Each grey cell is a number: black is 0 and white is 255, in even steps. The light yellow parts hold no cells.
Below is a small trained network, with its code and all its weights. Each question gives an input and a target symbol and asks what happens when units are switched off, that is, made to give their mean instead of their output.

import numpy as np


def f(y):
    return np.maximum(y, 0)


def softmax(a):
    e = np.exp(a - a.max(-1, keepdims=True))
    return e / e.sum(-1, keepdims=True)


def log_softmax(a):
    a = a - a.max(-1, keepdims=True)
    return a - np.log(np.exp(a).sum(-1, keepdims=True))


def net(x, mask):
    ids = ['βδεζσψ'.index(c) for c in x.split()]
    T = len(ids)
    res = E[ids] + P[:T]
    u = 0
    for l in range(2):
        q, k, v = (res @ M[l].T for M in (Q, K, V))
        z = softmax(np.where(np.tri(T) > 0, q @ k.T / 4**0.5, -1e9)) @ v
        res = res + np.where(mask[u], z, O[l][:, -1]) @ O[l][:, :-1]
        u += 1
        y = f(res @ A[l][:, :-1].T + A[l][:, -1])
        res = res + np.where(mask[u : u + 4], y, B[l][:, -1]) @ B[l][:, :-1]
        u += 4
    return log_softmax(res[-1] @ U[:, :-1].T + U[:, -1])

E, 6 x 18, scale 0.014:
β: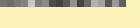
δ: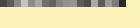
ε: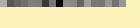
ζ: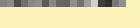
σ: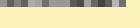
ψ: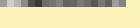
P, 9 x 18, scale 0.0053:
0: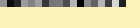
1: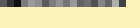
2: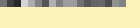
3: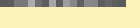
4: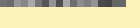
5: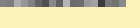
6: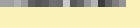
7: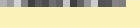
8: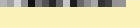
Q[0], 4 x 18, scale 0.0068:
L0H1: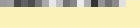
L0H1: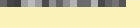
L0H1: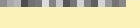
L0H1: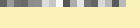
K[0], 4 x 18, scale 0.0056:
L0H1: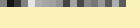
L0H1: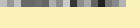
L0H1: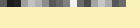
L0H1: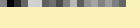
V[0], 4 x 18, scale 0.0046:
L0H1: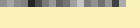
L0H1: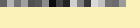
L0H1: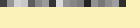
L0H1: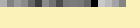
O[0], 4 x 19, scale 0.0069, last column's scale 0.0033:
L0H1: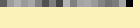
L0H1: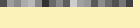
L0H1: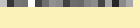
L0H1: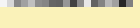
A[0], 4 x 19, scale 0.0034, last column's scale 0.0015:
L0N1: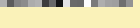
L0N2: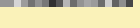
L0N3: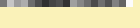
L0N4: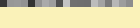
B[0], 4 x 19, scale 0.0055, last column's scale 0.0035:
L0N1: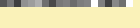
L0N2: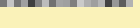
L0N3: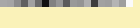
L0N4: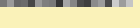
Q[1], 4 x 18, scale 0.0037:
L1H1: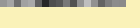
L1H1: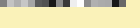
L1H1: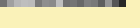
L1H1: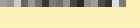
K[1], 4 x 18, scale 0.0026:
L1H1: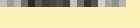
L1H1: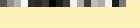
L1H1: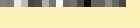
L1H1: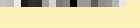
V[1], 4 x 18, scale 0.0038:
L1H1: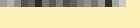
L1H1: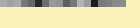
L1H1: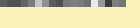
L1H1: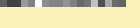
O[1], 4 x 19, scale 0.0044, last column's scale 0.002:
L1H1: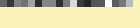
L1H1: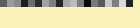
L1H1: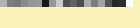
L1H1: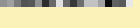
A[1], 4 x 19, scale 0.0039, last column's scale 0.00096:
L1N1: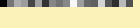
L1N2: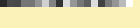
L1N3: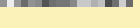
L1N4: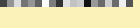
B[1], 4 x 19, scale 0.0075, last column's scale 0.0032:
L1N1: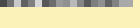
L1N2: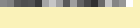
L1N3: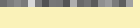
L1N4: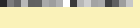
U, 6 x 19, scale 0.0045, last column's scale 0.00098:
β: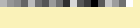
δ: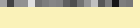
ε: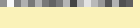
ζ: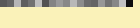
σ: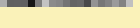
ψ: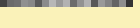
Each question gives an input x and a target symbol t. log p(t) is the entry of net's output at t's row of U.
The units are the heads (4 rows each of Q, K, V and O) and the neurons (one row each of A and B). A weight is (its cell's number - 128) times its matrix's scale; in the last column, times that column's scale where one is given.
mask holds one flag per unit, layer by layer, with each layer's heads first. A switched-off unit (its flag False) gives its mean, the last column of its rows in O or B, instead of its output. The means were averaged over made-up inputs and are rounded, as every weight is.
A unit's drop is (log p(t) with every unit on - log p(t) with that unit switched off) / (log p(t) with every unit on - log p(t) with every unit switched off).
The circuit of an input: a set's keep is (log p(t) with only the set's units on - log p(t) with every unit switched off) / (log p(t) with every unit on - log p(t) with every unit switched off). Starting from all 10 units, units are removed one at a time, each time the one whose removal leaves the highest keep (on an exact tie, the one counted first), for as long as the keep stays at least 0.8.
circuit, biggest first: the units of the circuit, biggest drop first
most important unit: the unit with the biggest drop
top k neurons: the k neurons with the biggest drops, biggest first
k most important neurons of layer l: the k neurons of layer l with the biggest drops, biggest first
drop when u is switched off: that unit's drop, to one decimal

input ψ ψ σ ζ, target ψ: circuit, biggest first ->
(L1N4, L1H1, L0H1, L0N3)
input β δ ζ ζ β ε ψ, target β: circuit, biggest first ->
(L0H1, L0N3, L1H1)
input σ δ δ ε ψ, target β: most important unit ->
L0N3
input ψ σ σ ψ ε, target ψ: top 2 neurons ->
(L1N4, L0N3)
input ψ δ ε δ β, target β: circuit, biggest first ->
(L1H1, L0N3, L0H1)
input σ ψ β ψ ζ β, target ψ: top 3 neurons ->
(L1N4, L0N3, L0N1)
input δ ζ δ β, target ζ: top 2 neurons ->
(L1N1, L0N1)
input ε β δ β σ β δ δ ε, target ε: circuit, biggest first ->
(L1H1, L0H1, L0N1)
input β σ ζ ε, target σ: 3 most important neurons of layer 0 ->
(L0N1, L0N4, L0N3)
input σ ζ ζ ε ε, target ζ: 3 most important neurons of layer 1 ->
(L1N1, L1N3, L1N4)
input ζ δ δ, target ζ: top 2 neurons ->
(L1N1, L0N1)
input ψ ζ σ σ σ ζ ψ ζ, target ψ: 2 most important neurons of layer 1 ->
(L1N4, L1N2)
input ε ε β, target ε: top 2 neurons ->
(L0N1, L1N2)
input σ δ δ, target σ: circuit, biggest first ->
(L0H1)
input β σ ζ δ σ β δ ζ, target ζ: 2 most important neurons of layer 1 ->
(L1N1, L1N3)
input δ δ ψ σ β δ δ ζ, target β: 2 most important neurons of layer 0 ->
(L0N3, L0N1)
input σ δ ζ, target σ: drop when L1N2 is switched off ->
0.1
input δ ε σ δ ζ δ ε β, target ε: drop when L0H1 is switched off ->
0.6
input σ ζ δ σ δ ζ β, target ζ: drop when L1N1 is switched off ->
0.3
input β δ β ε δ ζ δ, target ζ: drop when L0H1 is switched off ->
1.3
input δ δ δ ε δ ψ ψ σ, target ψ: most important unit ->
L1H1
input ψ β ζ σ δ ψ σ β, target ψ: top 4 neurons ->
(L1N4, L0N3, L1N2, L0N1)
